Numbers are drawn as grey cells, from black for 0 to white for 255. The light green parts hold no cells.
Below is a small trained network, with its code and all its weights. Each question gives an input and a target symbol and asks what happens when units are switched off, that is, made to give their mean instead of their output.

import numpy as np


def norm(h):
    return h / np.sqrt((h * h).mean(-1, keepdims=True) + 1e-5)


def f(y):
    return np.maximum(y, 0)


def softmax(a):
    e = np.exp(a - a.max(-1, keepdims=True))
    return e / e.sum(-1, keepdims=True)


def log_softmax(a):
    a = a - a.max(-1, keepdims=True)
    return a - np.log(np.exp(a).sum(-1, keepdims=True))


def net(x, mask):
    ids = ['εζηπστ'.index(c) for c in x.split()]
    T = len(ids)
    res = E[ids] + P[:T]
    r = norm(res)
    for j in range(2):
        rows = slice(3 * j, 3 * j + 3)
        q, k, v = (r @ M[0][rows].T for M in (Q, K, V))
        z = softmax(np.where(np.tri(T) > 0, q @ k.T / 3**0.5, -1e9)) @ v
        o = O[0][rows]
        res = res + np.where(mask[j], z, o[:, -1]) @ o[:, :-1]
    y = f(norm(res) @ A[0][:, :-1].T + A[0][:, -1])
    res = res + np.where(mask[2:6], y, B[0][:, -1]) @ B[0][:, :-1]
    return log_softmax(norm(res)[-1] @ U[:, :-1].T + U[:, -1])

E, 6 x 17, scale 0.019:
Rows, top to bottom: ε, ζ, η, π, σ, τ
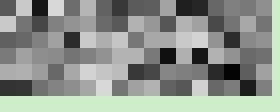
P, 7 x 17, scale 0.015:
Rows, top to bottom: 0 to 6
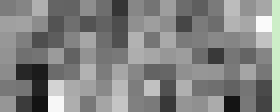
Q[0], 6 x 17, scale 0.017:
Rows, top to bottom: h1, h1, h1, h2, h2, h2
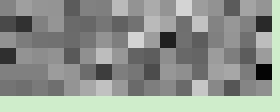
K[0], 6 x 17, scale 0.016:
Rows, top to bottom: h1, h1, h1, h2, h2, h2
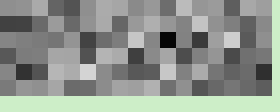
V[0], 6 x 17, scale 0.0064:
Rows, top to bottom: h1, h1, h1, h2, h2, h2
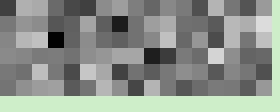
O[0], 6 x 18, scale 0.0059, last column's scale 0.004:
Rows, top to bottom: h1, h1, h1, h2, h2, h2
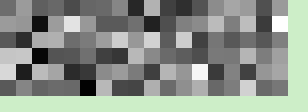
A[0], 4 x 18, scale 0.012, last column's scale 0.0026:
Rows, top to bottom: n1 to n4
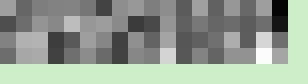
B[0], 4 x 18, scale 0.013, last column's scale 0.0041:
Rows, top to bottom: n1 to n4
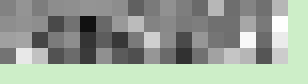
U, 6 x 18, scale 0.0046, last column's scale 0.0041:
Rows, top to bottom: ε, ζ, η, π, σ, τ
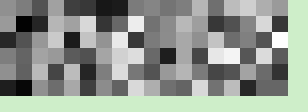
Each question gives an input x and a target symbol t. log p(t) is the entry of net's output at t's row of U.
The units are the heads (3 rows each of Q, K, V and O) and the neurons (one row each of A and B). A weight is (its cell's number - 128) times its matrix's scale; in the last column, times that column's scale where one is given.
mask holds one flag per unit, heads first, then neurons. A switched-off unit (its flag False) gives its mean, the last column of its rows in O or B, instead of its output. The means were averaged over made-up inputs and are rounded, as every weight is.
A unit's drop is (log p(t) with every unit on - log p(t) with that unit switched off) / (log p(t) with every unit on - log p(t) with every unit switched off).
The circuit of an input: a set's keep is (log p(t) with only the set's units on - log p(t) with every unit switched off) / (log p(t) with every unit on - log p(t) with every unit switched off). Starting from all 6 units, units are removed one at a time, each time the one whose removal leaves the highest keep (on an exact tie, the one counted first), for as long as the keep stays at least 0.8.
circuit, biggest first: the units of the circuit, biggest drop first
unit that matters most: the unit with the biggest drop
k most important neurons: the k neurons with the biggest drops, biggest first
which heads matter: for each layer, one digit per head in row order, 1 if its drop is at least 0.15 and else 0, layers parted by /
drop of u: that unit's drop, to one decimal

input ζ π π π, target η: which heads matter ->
11
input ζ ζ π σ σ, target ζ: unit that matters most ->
h2
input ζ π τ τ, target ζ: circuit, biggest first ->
[h2 n4 h1]
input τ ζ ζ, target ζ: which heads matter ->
00
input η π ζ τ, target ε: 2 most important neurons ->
[n3 n4]
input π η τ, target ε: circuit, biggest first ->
[h2 n3]
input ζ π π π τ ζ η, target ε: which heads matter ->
11
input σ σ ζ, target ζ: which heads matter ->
10
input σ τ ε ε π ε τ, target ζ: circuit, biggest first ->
[h2 n4]
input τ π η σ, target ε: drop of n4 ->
0.2
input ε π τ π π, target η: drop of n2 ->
0.3
